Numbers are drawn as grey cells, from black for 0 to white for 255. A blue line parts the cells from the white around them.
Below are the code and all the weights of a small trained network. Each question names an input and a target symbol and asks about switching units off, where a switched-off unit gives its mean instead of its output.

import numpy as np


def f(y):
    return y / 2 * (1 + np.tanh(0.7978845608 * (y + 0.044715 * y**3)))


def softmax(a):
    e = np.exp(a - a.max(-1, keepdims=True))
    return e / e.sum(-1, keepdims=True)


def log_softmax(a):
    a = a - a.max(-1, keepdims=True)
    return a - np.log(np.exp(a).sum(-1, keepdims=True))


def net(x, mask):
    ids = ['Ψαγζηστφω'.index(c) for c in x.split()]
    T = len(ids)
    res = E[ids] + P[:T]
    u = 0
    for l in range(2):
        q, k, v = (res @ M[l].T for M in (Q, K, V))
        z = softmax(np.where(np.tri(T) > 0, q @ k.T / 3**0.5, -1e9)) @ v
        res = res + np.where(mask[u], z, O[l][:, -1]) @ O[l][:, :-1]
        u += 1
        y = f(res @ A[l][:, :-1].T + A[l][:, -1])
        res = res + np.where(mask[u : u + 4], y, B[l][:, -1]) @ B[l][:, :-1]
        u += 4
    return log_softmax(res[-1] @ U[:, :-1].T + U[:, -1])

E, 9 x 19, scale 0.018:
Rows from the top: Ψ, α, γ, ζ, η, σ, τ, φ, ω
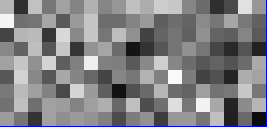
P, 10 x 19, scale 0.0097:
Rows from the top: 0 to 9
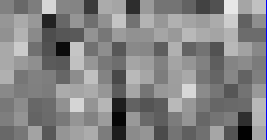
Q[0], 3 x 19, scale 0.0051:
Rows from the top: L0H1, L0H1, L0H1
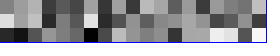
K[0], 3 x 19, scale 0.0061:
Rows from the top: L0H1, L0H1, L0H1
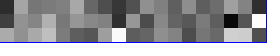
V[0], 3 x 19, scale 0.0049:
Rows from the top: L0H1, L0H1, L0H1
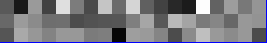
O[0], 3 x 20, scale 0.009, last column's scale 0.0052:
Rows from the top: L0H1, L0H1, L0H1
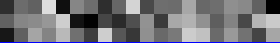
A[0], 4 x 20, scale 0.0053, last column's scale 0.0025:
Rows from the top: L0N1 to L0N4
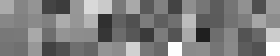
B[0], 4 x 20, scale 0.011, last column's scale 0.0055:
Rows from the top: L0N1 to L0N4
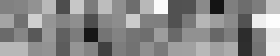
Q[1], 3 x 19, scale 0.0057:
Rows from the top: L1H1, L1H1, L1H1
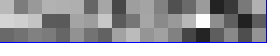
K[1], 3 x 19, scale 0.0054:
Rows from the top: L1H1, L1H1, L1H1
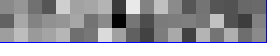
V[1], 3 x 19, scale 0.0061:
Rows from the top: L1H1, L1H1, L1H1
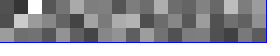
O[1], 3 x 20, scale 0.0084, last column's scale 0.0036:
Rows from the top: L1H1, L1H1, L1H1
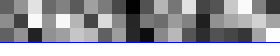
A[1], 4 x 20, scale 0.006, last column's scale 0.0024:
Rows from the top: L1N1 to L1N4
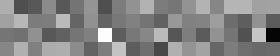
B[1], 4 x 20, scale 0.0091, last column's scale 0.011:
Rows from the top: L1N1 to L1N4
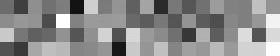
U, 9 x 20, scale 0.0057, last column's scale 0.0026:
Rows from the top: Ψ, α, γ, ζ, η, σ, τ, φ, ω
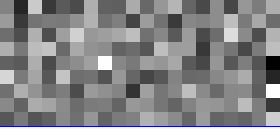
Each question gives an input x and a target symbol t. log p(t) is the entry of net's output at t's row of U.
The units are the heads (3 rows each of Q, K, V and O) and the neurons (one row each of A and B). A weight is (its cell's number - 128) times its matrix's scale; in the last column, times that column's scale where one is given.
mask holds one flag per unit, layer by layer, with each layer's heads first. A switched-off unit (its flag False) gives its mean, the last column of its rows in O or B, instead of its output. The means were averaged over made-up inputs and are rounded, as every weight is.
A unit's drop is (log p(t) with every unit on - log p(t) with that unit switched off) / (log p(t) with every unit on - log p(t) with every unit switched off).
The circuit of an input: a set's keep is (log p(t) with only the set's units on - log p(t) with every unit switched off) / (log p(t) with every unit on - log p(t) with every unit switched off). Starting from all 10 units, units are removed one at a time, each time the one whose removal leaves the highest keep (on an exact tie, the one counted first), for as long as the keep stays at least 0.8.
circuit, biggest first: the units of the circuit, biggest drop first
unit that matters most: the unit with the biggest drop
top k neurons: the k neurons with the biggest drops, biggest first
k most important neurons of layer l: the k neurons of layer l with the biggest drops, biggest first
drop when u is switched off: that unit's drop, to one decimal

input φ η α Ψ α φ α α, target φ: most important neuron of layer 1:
L1N2
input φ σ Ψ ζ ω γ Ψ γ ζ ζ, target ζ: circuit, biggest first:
L0N3, L1H1
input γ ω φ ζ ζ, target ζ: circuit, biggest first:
L0H1, L0N3, L1N3, L1H1
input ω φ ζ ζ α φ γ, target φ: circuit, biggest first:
L1H1, L0H1, L1N2
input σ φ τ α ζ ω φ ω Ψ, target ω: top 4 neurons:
L0N4, L1N4, L0N2, L0N1
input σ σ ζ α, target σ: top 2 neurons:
L1N2, L0N1
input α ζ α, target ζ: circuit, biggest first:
L1H1, L0N1, L0H1
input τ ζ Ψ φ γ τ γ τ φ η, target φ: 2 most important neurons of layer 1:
L1N3, L1N2
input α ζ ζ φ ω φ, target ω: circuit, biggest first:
L1H1, L0N2
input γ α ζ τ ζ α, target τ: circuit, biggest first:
L1H1, L0H1
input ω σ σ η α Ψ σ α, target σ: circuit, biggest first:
L0H1, L1N2, L0N1
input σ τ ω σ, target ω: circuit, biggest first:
L1H1, L0H1
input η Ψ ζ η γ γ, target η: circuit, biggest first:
L0H1, L0N1, L1N3
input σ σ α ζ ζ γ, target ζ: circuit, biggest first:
L1H1, L0H1, L1N3
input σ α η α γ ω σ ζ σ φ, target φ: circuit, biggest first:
L0H1, L1H1
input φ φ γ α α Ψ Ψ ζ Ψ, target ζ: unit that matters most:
L0N4
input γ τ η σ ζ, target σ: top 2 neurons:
L1N2, L0N2
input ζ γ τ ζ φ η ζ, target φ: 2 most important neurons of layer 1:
L1N4, L1N3
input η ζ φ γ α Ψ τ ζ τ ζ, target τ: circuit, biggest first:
L1H1, L0H1
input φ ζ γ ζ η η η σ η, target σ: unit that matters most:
L0H1
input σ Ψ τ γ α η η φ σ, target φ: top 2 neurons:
L0N2, L0N4
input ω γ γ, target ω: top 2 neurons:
L0N1, L0N2
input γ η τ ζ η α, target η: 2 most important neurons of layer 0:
L0N1, L0N4
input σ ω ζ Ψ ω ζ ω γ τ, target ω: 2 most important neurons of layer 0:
L0N4, L0N1
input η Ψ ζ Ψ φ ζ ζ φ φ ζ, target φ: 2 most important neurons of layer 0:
L0N2, L0N3
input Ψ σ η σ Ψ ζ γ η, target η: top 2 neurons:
L1N3, L0N4
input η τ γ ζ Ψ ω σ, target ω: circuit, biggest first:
L1H1
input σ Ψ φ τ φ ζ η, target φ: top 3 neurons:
L1N3, L1N2, L0N2
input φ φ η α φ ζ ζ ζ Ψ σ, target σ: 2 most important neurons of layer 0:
L0N2, L0N1
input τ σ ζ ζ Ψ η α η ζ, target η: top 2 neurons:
L1N3, L0N1
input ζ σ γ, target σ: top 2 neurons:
L1N2, L0N1
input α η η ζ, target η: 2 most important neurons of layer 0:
L0N1, L0N4
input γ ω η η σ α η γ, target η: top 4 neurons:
L0N1, L1N3, L0N4, L1N2
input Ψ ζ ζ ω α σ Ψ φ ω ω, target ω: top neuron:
L0N1
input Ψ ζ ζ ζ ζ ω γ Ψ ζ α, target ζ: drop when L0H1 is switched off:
0.3
